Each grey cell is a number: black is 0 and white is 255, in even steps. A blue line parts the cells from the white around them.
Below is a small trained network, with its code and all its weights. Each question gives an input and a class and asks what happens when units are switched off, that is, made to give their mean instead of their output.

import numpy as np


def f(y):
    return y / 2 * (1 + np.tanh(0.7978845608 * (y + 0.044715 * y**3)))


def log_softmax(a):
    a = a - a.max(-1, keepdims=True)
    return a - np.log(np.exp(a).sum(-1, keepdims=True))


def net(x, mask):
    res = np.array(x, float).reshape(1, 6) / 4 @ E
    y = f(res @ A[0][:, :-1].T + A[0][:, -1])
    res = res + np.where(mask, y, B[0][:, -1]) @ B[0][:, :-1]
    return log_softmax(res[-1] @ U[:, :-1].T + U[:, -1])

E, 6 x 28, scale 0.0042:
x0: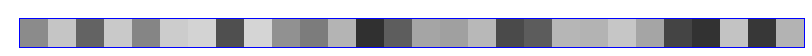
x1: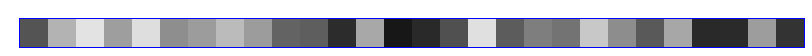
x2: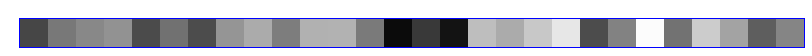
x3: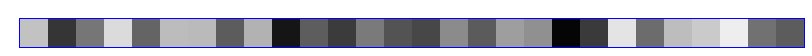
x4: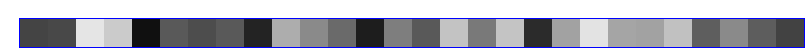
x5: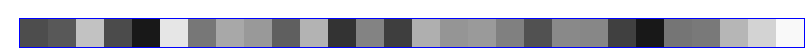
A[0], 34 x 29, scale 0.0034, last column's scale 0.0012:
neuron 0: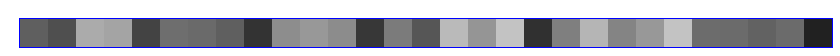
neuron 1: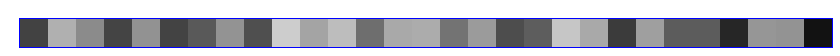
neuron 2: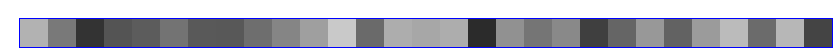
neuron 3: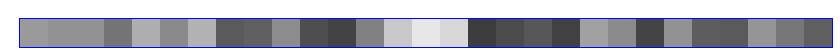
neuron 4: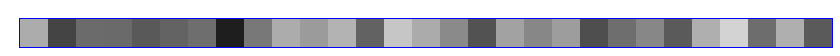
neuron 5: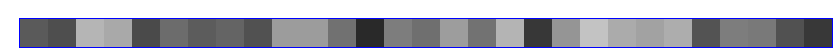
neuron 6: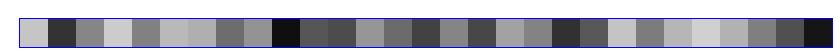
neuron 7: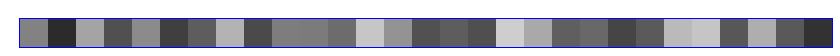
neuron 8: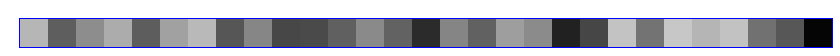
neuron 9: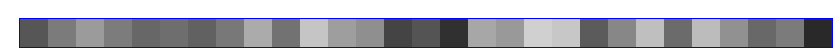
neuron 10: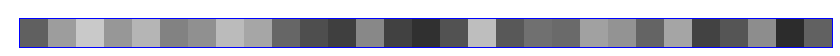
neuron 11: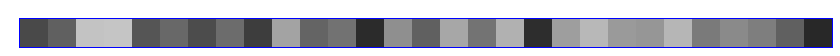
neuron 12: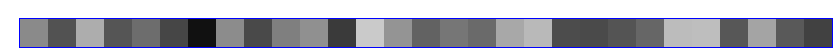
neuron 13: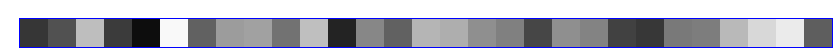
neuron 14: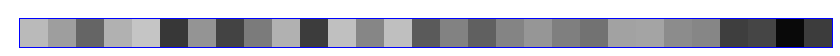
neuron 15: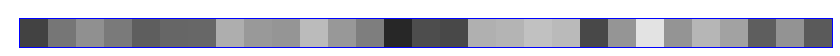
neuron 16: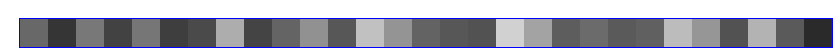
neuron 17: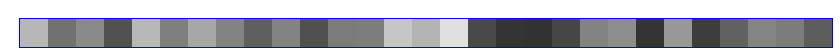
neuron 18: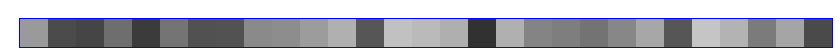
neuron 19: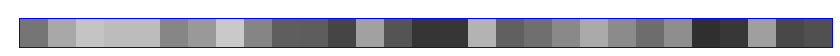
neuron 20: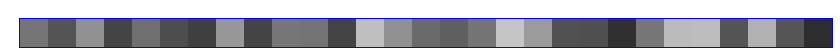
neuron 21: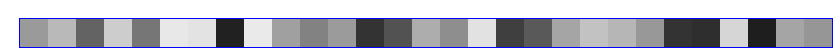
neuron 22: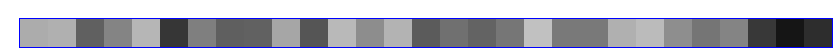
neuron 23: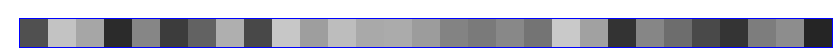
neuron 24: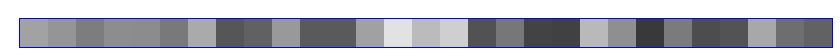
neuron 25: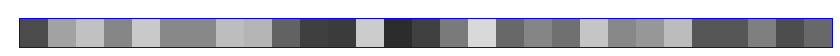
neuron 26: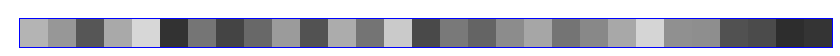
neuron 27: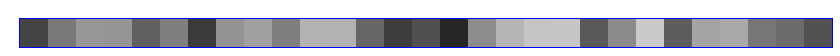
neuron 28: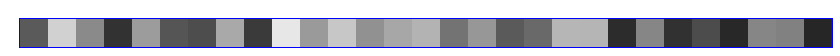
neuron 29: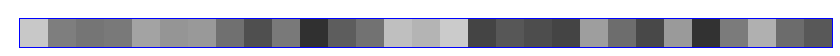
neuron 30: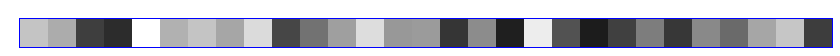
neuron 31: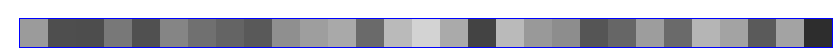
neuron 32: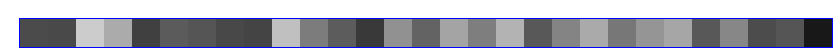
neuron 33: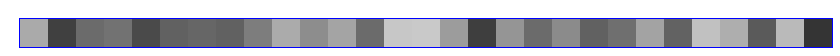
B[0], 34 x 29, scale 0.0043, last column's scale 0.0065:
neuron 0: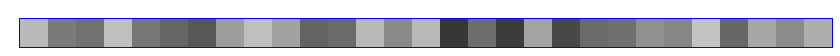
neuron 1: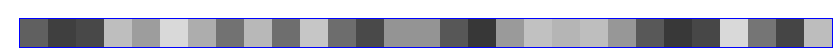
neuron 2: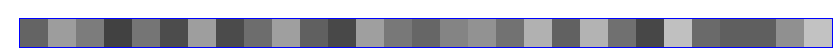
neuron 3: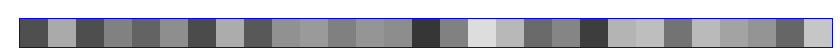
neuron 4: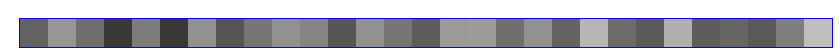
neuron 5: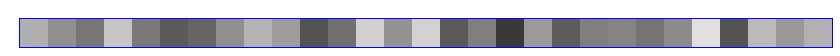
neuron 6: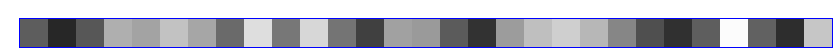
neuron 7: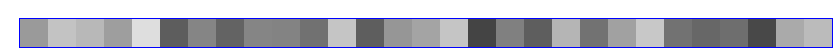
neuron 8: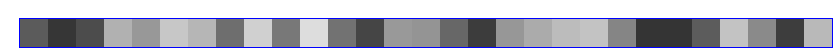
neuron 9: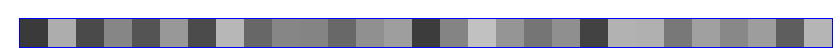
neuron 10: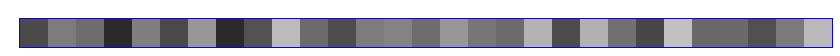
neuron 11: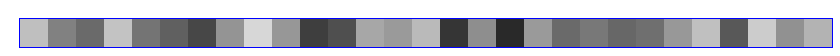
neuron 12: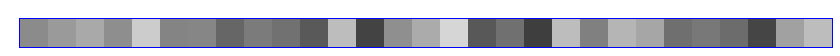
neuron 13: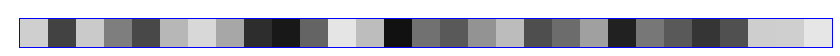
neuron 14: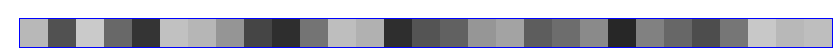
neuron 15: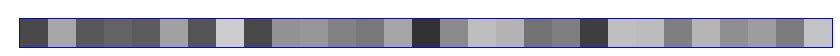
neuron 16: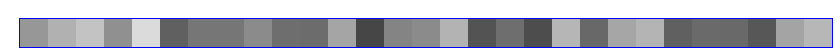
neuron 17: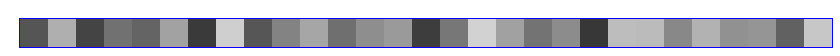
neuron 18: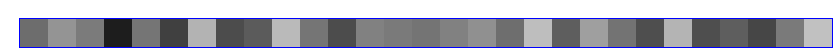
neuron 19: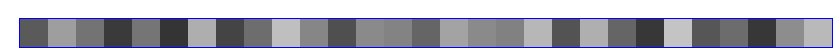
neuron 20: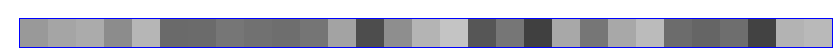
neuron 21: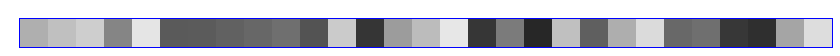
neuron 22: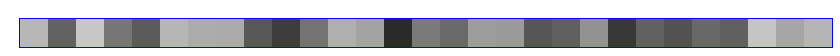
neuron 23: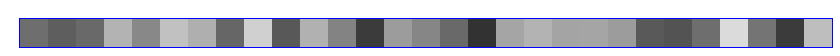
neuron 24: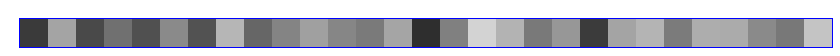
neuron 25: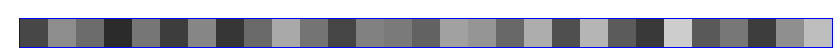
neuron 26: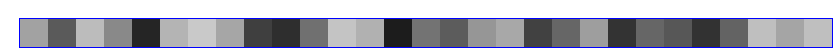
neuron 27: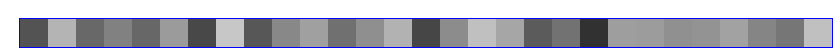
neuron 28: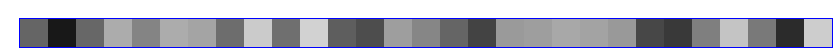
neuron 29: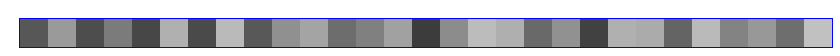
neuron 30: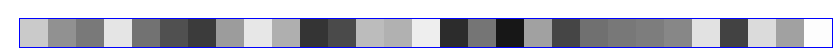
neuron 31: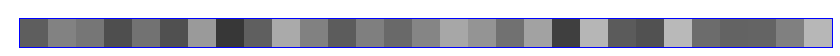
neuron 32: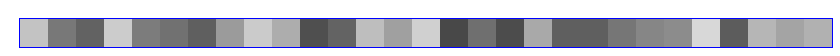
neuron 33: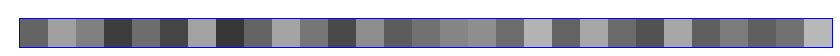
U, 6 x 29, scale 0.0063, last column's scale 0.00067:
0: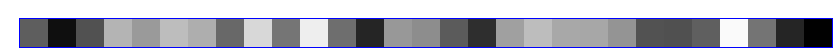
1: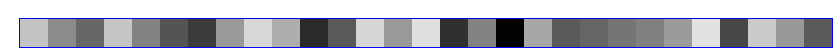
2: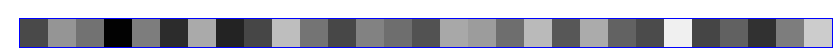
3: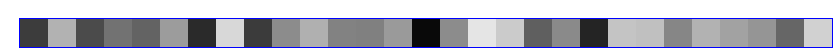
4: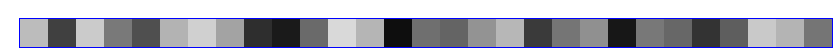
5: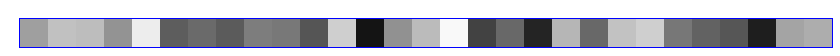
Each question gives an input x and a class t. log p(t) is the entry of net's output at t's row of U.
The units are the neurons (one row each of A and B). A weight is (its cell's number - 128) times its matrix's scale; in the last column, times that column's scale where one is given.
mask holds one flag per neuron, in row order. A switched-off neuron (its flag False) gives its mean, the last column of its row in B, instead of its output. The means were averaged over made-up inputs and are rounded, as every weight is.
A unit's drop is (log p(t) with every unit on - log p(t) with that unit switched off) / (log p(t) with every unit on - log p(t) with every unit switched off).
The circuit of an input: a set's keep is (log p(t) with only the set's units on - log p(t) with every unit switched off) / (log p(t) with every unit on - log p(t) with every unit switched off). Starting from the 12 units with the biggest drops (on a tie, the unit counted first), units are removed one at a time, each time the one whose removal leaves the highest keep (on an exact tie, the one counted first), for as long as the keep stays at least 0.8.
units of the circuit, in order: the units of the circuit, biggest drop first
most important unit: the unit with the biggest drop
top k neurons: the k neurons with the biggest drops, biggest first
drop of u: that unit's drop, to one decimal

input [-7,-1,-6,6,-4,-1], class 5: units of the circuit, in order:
(neuron 7; neuron 12)
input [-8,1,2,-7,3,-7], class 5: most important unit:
neuron 7
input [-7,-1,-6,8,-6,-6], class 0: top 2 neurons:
(neuron 6; neuron 8)
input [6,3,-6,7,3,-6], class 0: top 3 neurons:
(neuron 6; neuron 8; neuron 13)
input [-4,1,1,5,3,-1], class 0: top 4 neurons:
(neuron 6; neuron 8; neuron 21; neuron 30)
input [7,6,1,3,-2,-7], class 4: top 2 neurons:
(neuron 14; neuron 26)
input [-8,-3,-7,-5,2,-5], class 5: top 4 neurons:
(neuron 7; neuron 12; neuron 16; neuron 20)
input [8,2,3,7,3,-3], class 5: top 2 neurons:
(neuron 21; neuron 28)
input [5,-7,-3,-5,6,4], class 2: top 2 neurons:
(neuron 30; neuron 18)
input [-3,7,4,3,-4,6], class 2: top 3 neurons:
(neuron 25; neuron 10; neuron 19)
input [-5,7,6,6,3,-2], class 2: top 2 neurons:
(neuron 25; neuron 10)
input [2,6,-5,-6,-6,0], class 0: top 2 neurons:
(neuron 28; neuron 1)
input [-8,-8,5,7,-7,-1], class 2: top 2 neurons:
(neuron 18; neuron 2)
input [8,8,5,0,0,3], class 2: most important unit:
neuron 25
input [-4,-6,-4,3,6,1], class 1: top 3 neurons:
(neuron 32; neuron 11; neuron 0)
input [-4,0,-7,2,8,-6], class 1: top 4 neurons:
(neuron 11; neuron 32; neuron 5; neuron 0)
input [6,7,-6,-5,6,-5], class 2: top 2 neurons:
(neuron 19; neuron 10)
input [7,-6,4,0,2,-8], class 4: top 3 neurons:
(neuron 26; neuron 14; neuron 22)
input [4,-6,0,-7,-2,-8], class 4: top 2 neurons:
(neuron 26; neuron 14)
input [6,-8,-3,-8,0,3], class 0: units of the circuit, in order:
(neuron 28)
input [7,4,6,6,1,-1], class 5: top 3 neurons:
(neuron 21; neuron 28; neuron 1)
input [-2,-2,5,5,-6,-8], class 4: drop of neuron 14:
0.2
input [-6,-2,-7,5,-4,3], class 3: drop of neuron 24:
0.1
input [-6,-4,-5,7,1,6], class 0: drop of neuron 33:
0.0
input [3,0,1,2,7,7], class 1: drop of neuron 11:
0.4
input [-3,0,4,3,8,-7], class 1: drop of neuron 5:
0.1
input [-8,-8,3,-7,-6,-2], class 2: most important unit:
neuron 2
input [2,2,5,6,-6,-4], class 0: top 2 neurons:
(neuron 6; neuron 8)
